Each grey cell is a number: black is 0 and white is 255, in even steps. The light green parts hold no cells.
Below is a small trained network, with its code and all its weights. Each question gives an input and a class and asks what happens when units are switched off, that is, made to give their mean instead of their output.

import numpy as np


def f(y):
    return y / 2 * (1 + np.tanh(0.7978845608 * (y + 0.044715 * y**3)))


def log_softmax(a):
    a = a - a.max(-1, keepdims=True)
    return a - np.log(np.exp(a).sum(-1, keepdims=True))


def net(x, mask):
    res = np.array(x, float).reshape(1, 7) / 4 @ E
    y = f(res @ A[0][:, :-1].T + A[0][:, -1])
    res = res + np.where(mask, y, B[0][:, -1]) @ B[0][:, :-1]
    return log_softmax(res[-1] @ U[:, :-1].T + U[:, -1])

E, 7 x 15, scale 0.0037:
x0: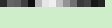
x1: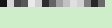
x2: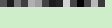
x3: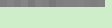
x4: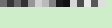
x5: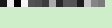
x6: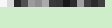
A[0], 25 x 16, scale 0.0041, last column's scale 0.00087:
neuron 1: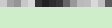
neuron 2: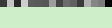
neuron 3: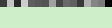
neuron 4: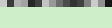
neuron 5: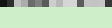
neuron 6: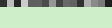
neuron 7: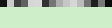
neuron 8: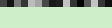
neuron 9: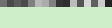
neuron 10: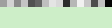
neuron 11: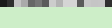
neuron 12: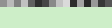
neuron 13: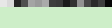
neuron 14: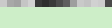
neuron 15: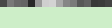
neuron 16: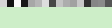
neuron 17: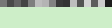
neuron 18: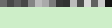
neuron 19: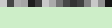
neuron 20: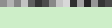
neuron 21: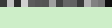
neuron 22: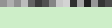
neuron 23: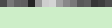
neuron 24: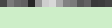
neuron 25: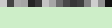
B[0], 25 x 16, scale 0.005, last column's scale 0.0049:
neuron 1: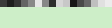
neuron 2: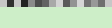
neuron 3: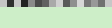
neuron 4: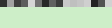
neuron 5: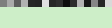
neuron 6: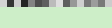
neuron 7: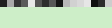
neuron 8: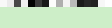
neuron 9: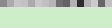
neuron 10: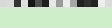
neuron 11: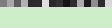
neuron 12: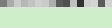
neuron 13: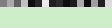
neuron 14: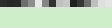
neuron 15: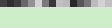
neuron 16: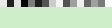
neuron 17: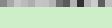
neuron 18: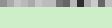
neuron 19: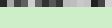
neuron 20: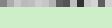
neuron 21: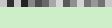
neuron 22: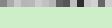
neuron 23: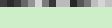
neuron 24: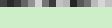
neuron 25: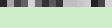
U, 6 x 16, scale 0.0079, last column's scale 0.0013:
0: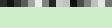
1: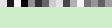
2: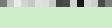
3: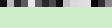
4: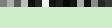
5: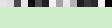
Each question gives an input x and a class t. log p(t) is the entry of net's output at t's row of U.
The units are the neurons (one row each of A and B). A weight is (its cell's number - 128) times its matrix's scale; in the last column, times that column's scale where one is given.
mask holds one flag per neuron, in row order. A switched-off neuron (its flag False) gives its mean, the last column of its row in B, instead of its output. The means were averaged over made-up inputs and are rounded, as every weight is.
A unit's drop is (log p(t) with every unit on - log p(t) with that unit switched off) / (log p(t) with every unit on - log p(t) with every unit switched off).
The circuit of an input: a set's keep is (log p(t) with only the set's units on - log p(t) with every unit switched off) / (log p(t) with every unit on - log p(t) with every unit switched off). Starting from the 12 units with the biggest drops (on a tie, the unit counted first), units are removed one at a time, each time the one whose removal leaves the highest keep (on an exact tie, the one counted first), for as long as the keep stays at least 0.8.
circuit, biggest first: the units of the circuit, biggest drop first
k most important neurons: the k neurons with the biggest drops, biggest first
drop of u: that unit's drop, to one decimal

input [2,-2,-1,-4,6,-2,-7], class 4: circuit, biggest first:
[neuron 5]
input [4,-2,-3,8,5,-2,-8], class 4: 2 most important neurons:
[neuron 5; neuron 11]
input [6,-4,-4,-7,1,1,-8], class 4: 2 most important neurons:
[neuron 5; neuron 11]
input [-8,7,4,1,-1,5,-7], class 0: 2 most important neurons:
[neuron 1; neuron 14]
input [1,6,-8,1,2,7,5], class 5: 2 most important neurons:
[neuron 10; neuron 16]
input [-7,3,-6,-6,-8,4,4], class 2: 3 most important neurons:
[neuron 12; neuron 20; neuron 22]
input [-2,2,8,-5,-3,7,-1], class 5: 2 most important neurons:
[neuron 8; neuron 16]
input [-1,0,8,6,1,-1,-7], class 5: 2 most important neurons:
[neuron 8; neuron 13]
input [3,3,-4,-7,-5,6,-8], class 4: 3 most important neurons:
[neuron 5; neuron 11; neuron 16]
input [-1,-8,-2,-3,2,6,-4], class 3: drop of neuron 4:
0.2
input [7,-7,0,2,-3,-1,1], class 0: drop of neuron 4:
-0.1
